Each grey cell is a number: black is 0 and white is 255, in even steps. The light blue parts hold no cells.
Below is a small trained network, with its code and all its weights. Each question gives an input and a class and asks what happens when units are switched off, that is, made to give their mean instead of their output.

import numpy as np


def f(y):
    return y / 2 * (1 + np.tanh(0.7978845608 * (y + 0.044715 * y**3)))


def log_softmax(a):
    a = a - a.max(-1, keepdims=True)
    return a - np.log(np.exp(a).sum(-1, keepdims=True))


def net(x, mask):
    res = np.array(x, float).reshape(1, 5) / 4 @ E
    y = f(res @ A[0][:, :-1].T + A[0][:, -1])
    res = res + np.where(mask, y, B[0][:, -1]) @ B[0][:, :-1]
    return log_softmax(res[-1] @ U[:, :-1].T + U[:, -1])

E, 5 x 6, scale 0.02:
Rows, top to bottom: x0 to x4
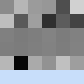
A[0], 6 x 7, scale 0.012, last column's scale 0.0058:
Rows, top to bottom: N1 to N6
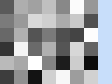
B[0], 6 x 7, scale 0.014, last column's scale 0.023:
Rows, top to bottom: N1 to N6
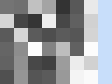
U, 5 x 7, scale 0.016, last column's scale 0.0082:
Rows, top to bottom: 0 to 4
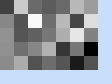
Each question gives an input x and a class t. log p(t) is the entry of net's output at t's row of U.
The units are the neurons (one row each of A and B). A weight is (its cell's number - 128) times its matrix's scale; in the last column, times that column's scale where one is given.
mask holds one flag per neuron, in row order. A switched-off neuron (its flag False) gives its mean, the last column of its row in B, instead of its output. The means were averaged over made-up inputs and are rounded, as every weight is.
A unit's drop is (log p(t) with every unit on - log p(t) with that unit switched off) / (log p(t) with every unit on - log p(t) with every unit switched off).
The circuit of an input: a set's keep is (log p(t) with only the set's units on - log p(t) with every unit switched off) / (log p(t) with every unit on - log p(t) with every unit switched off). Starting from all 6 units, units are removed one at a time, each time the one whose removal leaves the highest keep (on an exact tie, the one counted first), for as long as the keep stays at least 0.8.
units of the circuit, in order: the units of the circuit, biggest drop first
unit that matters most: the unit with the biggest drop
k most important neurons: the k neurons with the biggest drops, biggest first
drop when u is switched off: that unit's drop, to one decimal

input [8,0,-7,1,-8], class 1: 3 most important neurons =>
[N4, N6, N1]
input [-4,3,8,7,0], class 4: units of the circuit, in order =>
[N4, N6]
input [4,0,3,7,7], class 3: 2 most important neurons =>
[N6, N2]
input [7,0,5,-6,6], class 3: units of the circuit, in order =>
[N2]
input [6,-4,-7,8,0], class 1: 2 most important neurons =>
[N4, N1]
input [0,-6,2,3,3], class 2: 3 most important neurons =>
[N6, N3, N2]
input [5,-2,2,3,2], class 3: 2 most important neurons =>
[N1, N2]
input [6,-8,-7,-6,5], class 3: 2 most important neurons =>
[N1, N2]
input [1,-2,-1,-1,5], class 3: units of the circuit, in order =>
[N5, N2]
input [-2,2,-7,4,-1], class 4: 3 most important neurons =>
[N6, N4, N5]
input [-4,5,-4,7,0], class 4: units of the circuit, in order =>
[N4, N6]
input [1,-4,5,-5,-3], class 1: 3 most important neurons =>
[N4, N5, N1]
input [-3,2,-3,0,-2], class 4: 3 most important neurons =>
[N6, N5, N4]
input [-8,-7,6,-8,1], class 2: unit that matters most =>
N3
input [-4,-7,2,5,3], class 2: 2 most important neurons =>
[N6, N3]
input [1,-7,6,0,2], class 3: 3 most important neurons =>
[N1, N2, N5]
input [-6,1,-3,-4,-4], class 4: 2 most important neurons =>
[N6, N5]
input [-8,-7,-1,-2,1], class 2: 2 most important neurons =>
[N3, N1]
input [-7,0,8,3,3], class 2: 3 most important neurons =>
[N4, N1, N3]
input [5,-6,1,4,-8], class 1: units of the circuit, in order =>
[N4]
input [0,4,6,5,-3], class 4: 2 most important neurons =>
[N6, N5]
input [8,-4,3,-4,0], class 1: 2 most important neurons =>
[N4, N1]
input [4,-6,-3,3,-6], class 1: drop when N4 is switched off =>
1.5
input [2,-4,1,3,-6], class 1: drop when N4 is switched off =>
1.3
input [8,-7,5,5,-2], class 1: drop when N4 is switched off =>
1.7
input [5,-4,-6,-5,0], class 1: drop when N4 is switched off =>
1.2
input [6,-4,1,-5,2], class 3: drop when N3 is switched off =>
0.0
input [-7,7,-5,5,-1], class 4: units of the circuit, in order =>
[N4]
